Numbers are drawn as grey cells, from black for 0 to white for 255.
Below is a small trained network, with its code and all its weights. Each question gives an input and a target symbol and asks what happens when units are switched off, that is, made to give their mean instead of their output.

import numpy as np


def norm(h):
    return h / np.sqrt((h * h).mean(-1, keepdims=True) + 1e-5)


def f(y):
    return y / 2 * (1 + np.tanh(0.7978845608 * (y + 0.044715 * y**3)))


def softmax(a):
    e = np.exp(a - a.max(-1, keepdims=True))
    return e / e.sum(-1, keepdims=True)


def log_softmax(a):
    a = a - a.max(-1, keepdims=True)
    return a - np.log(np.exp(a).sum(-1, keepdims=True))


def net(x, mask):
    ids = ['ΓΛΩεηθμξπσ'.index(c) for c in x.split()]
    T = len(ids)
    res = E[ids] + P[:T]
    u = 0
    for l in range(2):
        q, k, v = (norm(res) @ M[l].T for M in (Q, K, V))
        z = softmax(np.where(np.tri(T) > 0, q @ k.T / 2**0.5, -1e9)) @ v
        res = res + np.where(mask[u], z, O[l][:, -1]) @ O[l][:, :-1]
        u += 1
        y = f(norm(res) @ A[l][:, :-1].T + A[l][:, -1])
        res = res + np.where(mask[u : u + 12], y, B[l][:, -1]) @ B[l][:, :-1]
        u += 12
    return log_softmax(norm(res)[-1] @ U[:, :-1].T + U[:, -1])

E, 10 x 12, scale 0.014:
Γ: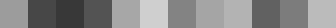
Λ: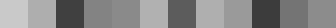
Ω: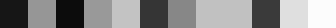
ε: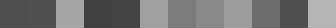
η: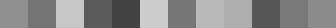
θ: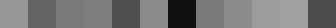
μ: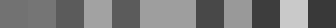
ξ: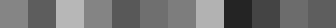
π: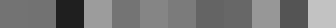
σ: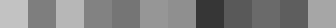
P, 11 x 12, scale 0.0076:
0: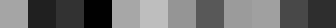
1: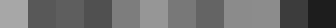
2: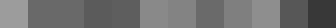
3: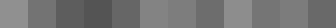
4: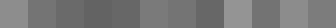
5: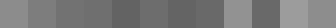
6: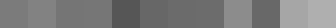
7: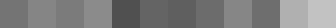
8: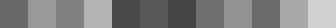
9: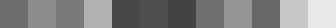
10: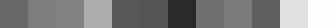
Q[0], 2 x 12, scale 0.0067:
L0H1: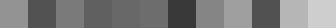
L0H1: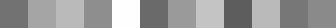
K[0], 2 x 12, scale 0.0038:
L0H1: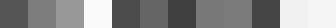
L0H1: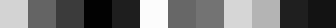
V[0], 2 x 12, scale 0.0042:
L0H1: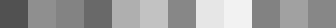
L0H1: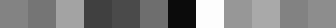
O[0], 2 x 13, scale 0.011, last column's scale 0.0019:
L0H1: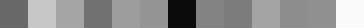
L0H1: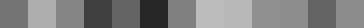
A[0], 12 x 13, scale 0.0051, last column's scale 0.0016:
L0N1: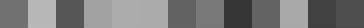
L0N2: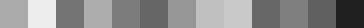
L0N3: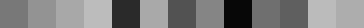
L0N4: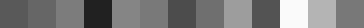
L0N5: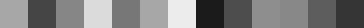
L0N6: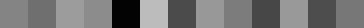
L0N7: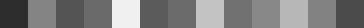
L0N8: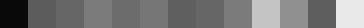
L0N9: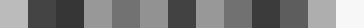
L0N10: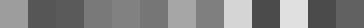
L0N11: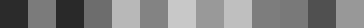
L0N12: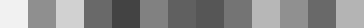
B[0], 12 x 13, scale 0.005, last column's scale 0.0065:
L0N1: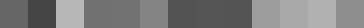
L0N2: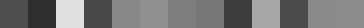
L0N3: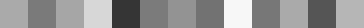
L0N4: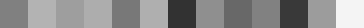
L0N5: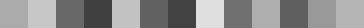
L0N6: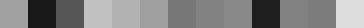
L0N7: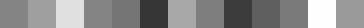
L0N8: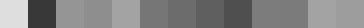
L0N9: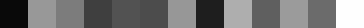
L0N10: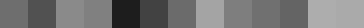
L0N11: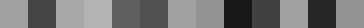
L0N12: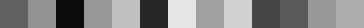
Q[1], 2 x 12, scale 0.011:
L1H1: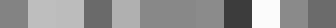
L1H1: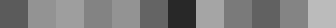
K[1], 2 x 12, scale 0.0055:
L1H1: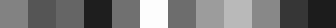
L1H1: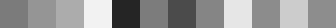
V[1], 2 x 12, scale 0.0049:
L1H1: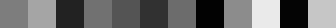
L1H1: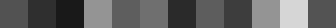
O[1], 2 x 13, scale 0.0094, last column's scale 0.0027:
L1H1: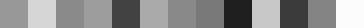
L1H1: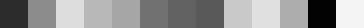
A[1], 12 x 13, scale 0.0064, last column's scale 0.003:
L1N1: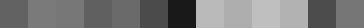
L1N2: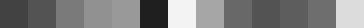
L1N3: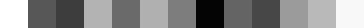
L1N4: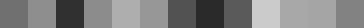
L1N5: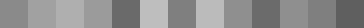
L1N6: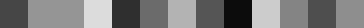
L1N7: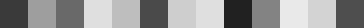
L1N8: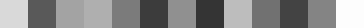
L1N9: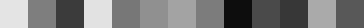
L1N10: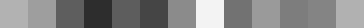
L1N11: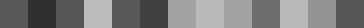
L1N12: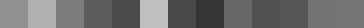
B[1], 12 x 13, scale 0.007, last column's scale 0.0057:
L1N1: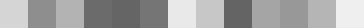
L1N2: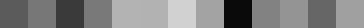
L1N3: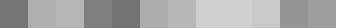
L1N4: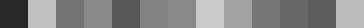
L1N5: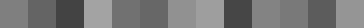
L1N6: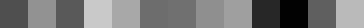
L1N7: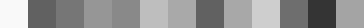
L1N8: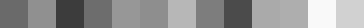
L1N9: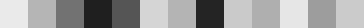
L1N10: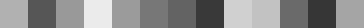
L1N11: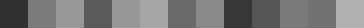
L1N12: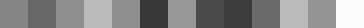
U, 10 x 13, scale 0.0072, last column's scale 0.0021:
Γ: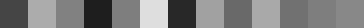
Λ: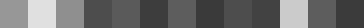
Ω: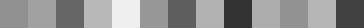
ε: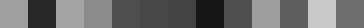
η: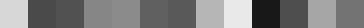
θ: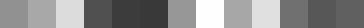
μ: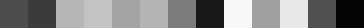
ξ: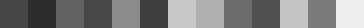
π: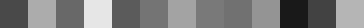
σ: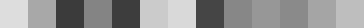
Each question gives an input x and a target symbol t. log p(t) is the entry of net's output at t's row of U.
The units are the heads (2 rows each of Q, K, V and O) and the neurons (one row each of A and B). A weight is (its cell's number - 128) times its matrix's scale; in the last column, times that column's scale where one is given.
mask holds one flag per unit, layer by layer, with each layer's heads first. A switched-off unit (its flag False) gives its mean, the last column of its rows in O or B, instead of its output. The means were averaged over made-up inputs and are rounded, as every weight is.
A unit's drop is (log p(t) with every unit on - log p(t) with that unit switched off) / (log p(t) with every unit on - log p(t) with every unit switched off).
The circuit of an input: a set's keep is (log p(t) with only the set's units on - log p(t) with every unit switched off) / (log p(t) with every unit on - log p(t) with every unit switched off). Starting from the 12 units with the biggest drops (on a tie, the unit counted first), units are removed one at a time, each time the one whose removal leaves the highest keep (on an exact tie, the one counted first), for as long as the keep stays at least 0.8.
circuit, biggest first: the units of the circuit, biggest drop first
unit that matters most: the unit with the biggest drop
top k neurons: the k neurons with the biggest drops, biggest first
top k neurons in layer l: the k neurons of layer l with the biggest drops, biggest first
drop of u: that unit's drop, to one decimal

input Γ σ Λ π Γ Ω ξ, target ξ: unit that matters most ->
L0N11
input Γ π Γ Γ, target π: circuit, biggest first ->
(L1H1 L1N6)
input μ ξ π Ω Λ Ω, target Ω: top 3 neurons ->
(L0N7 L1N7 L1N9)
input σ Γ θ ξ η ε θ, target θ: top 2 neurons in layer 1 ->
(L1N1 L1N12)
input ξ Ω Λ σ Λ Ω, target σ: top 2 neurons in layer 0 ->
(L0N3 L0N7)
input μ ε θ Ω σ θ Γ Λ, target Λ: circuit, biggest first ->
(L1N12 L0N9)
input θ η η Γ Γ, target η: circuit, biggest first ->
(L1H1 L0H1)
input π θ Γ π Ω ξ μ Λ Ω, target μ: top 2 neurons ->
(L1N7 L1N8)
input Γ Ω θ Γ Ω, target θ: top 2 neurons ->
(L0N6 L0N3)
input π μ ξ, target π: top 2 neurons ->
(L0N3 L1N6)
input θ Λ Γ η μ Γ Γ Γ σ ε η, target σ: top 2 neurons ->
(L1N9 L0N5)
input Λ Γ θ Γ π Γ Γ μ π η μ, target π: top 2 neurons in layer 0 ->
(L0N6 L0N3)
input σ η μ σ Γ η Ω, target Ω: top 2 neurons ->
(L1N7 L0N7)
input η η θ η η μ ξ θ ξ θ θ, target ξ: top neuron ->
(L0N6)
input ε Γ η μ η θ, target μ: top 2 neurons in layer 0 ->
(L0N6 L0N5)
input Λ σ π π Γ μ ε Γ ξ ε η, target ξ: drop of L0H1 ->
0.4
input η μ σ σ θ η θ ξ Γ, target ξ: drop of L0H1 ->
0.3
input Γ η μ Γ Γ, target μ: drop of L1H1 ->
0.3
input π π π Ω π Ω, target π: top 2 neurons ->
(L0N3 L0N6)
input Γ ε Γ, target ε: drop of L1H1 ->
0.2
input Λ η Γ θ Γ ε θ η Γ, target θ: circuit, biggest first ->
(L0H1)
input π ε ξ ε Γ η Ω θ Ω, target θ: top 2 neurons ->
(L0N6 L1N7)
